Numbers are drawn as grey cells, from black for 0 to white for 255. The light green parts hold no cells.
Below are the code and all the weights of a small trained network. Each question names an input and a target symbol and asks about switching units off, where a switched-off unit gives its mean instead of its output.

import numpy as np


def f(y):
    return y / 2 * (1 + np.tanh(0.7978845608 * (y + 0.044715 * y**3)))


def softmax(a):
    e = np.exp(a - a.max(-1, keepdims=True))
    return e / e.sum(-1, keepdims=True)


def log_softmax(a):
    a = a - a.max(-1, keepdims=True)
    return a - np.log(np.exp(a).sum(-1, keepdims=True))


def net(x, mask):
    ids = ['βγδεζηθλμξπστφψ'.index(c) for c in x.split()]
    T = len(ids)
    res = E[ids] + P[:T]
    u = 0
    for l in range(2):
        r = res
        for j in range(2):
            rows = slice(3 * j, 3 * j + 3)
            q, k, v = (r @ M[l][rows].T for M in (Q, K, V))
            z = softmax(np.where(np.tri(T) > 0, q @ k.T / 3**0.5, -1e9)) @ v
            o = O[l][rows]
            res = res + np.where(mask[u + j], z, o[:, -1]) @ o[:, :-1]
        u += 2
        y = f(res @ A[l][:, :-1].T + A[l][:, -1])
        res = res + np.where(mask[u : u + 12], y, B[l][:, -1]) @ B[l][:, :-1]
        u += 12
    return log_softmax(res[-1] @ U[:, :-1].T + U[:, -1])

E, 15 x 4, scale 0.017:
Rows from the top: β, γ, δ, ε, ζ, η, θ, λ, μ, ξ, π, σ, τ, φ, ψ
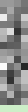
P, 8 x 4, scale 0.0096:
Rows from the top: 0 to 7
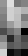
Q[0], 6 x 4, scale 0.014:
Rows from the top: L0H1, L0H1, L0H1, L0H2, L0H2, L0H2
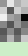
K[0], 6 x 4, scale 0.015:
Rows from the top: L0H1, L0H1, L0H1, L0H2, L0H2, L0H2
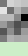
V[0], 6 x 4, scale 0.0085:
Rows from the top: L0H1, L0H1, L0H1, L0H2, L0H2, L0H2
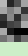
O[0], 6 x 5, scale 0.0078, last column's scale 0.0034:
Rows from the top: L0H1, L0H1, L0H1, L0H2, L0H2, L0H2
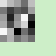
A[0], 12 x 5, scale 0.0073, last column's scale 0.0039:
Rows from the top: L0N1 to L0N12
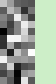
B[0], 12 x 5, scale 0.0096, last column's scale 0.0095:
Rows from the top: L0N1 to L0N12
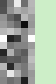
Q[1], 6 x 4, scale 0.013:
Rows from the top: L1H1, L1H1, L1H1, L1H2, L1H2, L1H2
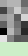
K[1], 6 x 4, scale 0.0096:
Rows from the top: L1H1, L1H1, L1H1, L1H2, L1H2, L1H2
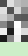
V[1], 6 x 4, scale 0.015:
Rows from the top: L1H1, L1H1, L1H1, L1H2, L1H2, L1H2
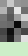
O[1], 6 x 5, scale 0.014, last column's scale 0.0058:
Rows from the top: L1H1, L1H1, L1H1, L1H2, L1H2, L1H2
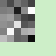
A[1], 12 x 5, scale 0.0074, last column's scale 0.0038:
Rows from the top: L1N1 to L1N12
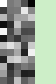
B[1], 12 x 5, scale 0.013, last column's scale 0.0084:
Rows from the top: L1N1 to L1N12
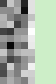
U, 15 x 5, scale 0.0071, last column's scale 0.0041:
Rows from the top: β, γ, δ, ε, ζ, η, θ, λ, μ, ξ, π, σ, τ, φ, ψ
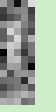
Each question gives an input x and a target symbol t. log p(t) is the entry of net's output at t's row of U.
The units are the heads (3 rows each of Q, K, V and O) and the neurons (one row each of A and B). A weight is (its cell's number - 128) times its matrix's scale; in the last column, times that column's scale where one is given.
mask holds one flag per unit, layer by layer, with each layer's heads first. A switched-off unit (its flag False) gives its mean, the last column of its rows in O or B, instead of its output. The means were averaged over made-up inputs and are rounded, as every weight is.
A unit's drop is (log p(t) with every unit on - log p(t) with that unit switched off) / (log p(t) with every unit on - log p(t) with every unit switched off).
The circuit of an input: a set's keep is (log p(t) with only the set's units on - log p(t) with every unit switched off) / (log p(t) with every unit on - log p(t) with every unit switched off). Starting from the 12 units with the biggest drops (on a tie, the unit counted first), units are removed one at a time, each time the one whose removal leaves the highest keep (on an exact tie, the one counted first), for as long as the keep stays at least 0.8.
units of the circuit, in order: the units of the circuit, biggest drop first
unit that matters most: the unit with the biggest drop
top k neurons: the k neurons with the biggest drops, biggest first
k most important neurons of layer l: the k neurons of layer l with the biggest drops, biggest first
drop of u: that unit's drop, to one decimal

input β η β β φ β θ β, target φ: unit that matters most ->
L0N6
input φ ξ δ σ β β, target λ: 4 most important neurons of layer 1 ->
L1N2, L1N8, L1N7, L1N3
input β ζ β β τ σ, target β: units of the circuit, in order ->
L0H2, L0H1, L1H2
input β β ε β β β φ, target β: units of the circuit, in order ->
L0H2, L1H2
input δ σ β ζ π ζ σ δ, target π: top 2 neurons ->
L0N6, L0N1
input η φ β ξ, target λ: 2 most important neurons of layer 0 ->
L0N10, L0N1
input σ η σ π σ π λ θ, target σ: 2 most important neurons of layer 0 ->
L0N6, L0N12
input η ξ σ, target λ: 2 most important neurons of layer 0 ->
L0N1, L0N6
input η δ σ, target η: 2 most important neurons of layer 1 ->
L1N5, L1N1
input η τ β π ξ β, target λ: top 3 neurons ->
L1N2, L0N10, L1N8
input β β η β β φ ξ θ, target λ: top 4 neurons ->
L0N1, L1N2, L0N9, L0N12
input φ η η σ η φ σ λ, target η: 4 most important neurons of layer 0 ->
L0N6, L0N1, L0N10, L0N8
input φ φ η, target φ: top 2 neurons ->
L0N11, L1N11
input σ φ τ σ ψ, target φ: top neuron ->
L0N8
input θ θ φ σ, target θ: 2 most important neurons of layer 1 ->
L1N4, L1N2
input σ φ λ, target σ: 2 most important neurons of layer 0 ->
L0N6, L0N5
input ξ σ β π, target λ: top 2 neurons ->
L1N2, L0N6
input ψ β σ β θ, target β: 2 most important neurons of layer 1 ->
L1N2, L1N10
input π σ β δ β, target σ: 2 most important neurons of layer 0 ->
L0N6, L0N3
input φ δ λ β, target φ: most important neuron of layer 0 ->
L0N11
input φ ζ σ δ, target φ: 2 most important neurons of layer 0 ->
L0N11, L0N6
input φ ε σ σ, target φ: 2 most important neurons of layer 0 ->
L0N11, L0N3
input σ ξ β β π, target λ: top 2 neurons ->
L1N2, L0N10
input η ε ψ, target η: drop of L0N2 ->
0.1
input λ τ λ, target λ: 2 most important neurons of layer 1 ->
L1N1, L1N10
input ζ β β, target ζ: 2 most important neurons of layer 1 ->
L1N4, L1N10
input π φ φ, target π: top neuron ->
L0N4
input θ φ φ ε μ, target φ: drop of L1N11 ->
0.3
